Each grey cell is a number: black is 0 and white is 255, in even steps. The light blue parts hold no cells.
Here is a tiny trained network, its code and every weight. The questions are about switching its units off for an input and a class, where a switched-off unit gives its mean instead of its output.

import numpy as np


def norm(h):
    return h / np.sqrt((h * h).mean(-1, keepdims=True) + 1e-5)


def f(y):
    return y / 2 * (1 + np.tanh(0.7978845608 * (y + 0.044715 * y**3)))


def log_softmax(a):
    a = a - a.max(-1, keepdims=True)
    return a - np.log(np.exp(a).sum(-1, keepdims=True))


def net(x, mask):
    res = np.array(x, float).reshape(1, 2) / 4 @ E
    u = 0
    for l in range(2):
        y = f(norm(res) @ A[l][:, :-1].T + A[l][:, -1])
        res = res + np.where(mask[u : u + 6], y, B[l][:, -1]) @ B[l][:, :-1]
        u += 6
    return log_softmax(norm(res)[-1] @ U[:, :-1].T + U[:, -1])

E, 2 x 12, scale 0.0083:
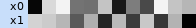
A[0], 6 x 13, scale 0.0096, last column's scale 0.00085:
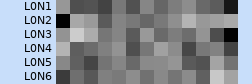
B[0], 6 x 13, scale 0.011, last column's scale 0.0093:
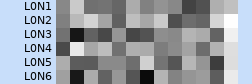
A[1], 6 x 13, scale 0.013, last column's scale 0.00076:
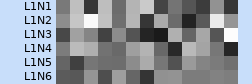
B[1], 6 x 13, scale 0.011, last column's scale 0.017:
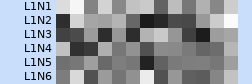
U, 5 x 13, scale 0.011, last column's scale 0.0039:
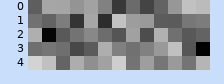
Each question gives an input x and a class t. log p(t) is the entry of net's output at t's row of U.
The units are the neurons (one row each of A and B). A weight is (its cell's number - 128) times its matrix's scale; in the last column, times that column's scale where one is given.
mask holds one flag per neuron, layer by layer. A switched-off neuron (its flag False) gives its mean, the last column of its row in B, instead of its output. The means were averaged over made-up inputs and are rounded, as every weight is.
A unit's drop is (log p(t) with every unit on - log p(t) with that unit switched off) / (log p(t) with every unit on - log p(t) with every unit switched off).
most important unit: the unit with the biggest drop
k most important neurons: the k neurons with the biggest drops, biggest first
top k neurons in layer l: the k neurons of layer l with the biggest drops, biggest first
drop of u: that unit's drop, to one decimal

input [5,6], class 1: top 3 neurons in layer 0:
(L0N3, L0N4, L0N5)
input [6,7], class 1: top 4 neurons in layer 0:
(L0N3, L0N4, L0N5, L0N1)
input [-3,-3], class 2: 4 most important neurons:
(L0N5, L0N6, L1N2, L1N1)
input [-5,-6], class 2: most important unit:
L0N6
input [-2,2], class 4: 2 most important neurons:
(L0N6, L0N2)
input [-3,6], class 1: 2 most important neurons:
(L0N3, L0N2)
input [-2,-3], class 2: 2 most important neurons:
(L1N2, L0N5)
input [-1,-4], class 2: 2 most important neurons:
(L1N2, L1N1)
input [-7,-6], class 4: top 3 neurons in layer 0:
(L0N3, L0N4, L0N1)
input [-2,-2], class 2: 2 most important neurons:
(L0N5, L0N6)
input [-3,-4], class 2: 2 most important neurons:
(L1N2, L0N5)
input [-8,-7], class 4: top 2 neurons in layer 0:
(L0N3, L0N4)
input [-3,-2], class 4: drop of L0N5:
0.2
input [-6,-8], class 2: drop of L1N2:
0.1
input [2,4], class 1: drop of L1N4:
0.0
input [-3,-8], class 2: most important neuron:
(L1N2)
